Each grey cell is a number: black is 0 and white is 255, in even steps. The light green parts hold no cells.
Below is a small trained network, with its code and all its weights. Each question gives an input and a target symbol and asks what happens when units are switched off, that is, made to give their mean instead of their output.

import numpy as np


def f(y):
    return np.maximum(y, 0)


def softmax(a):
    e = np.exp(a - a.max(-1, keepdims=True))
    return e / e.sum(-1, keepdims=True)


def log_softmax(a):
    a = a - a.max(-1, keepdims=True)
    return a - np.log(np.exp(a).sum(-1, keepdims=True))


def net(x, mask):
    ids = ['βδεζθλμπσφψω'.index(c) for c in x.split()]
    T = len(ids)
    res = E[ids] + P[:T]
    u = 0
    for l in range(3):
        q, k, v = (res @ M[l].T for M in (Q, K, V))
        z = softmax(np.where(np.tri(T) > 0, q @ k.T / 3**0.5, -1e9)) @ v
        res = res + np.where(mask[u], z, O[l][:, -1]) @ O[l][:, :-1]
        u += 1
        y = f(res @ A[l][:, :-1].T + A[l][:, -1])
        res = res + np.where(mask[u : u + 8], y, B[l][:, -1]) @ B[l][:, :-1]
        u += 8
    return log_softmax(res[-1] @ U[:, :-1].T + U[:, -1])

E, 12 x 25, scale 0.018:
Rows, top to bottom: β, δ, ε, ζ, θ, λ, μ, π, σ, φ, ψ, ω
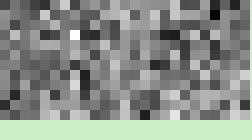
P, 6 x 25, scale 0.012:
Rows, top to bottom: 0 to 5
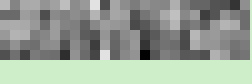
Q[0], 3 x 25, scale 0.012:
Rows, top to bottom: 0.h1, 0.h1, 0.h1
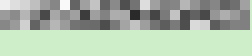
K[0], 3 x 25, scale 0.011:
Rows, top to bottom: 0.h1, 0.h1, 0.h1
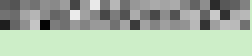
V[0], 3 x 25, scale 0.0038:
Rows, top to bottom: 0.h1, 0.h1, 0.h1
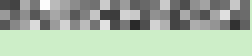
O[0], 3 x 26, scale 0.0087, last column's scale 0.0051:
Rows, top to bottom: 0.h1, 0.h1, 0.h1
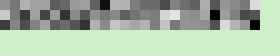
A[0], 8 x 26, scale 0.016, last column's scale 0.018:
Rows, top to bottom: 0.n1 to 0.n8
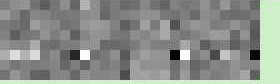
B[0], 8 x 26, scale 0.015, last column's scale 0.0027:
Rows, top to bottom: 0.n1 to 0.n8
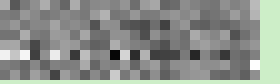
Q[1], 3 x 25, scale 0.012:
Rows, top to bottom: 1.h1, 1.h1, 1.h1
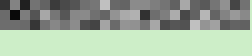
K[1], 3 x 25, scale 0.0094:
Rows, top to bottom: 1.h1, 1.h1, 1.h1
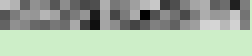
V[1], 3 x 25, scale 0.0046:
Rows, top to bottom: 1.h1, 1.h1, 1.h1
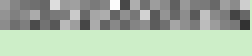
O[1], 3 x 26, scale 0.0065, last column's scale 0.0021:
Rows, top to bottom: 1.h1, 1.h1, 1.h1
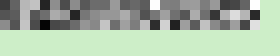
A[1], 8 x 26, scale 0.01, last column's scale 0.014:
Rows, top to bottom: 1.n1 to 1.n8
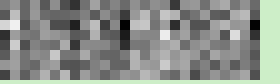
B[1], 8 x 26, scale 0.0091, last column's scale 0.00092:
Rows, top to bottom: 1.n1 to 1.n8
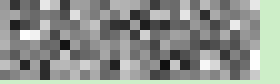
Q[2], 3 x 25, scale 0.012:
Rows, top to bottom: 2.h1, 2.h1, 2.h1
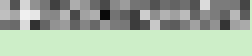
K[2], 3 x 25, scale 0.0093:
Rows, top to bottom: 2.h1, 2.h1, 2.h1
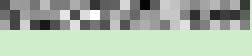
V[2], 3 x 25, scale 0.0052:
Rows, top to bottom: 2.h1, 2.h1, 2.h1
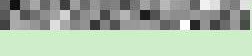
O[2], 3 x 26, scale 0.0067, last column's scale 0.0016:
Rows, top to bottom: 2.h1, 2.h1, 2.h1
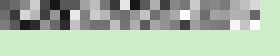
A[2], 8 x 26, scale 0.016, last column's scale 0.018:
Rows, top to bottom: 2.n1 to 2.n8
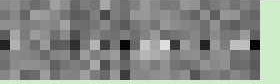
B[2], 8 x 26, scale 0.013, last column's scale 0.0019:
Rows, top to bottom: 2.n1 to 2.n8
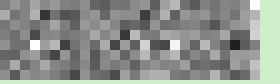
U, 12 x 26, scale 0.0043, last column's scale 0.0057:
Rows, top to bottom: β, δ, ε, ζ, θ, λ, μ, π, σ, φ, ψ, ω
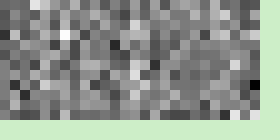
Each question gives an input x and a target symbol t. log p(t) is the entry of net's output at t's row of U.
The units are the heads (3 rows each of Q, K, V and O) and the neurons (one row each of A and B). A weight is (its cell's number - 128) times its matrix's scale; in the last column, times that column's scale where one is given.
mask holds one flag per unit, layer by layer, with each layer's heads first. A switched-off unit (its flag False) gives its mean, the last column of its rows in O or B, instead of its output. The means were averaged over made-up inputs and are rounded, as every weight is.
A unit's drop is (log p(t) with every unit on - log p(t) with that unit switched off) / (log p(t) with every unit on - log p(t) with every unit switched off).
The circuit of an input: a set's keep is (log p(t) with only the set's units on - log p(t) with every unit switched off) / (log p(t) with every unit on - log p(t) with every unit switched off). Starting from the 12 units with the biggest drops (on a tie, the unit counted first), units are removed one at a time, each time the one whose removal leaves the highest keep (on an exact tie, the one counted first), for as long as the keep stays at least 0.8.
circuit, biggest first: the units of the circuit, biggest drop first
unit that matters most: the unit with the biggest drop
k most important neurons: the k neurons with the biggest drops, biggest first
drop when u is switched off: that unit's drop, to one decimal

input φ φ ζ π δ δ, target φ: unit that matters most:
0.h1
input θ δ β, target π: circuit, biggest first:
[0.h1, 2.n2, 2.h1]
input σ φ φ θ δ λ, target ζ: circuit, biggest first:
[0.h1, 1.h1, 2.h1]
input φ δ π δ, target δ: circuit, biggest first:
[2.n4, 2.h1, 0.h1]
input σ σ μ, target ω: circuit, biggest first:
[2.h1, 0.h1]
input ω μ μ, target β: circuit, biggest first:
[1.h1, 0.n1]
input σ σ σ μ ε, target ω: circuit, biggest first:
[2.h1, 1.h1]
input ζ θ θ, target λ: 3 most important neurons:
[0.n3, 2.n1, 2.n3]
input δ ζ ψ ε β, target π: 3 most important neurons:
[1.n5, 0.n8, 0.n4]
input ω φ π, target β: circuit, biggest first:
[0.h1, 1.h1]
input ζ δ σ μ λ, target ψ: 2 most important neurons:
[1.n2, 1.n5]
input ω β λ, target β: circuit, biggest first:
[1.h1, 2.h1]
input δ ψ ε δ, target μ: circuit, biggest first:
[2.h1, 1.h1]
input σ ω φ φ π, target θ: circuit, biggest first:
[2.h1]
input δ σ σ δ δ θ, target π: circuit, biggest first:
[0.h1, 2.n2, 2.h1, 1.h1]
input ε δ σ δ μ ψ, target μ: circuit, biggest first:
[2.h1, 1.h1]
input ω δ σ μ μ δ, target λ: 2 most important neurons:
[2.n3, 2.n1]
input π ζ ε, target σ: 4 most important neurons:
[0.n4, 1.n1, 0.n7, 0.n5]
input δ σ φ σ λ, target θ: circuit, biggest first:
[2.h1, 1.h1]
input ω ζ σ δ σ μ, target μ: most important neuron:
[1.n1]
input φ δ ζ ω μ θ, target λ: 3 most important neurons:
[0.n3, 2.n1, 2.n3]
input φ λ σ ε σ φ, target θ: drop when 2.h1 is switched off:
0.8
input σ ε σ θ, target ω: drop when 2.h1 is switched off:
0.6
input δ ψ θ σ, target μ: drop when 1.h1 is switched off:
0.2
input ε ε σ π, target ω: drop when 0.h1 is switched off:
0.1
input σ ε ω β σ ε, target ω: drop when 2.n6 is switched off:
0.0
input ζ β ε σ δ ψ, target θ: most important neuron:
[1.n4]
